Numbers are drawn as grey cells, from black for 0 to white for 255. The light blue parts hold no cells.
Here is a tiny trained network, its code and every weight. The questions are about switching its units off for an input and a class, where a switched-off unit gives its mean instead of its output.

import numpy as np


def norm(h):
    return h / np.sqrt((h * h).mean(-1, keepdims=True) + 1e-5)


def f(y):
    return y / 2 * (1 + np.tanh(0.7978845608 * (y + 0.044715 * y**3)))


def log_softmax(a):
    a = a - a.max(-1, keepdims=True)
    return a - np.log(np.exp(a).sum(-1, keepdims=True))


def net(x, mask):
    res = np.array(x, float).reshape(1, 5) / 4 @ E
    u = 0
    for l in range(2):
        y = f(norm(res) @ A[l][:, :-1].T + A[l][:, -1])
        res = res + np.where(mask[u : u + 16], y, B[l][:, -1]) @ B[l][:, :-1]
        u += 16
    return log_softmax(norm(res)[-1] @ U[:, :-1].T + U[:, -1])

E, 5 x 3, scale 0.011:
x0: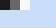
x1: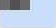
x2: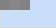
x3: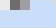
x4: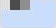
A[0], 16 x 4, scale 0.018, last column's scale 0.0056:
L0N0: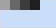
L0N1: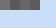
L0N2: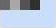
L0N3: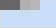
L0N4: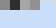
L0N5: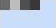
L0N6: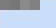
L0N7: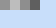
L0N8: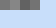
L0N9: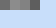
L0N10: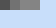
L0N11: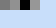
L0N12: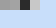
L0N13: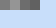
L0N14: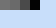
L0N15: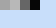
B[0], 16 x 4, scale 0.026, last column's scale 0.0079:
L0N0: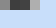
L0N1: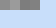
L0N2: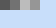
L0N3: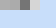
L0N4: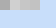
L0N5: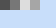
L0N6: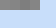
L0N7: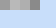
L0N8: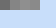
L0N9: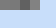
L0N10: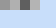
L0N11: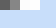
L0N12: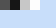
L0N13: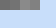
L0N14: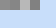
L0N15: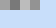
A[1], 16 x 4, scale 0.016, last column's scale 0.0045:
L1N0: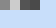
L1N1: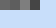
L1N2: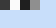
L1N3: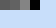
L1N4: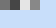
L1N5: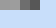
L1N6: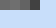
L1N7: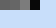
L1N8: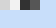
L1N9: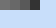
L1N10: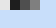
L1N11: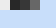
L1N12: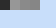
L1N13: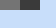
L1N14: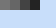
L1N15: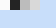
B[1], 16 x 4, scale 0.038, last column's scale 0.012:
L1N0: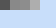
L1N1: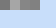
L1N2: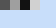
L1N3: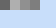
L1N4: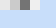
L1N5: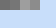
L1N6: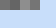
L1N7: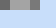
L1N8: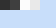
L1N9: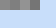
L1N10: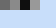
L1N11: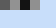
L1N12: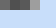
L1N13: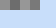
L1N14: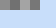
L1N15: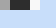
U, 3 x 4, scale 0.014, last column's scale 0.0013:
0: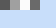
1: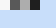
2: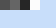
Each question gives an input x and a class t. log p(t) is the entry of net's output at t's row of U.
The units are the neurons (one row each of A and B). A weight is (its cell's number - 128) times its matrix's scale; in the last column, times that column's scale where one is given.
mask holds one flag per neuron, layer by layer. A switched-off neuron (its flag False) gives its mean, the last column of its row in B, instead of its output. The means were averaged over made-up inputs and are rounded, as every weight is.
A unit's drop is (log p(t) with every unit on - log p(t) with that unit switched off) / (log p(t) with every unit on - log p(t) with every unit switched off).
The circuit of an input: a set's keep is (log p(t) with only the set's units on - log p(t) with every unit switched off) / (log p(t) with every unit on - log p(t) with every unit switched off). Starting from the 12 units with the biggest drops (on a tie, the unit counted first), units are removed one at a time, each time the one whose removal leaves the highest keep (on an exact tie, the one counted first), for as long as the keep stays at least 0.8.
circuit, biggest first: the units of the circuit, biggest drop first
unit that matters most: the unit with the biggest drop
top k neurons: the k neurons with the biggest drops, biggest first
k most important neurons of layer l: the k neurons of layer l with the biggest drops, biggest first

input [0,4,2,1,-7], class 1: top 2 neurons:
L1N4; L1N8
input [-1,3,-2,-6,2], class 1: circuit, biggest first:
L1N4
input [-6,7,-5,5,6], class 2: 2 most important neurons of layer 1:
L1N10; L1N11
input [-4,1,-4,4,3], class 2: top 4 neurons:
L0N0; L1N10; L0N5; L1N11
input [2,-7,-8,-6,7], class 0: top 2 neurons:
L0N12; L0N11
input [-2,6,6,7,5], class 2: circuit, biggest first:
L0N11; L1N11
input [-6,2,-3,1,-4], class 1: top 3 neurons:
L1N4; L1N8; L0N0
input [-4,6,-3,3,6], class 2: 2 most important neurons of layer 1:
L1N10; L1N11
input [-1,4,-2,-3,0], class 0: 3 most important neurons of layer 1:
L1N15; L1N2; L1N10
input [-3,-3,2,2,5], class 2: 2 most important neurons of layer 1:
L1N10; L1N11
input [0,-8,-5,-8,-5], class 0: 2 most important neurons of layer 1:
L1N15; L1N2
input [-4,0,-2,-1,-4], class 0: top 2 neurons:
L0N11; L0N5
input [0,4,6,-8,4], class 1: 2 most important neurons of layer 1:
L1N8; L1N4
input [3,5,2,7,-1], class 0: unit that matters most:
L0N12
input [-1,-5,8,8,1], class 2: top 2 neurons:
L0N11; L0N5
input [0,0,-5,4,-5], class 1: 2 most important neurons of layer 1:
L1N8; L1N2
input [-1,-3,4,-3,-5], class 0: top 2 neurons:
L1N15; L0N5
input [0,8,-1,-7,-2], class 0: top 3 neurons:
L1N15; L0N11; L1N2
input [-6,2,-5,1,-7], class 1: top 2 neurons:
L1N4; L1N8
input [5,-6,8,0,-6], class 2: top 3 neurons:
L1N2; L0N4; L0N15
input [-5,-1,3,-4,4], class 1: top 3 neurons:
L1N4; L1N8; L0N11
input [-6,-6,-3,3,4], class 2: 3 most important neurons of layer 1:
L1N10; L1N11; L1N15
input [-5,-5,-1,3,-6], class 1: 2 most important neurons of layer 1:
L1N4; L1N8
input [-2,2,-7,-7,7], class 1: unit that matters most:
L0N11
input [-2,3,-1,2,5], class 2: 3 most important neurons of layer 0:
L0N11; L0N0; L0N5
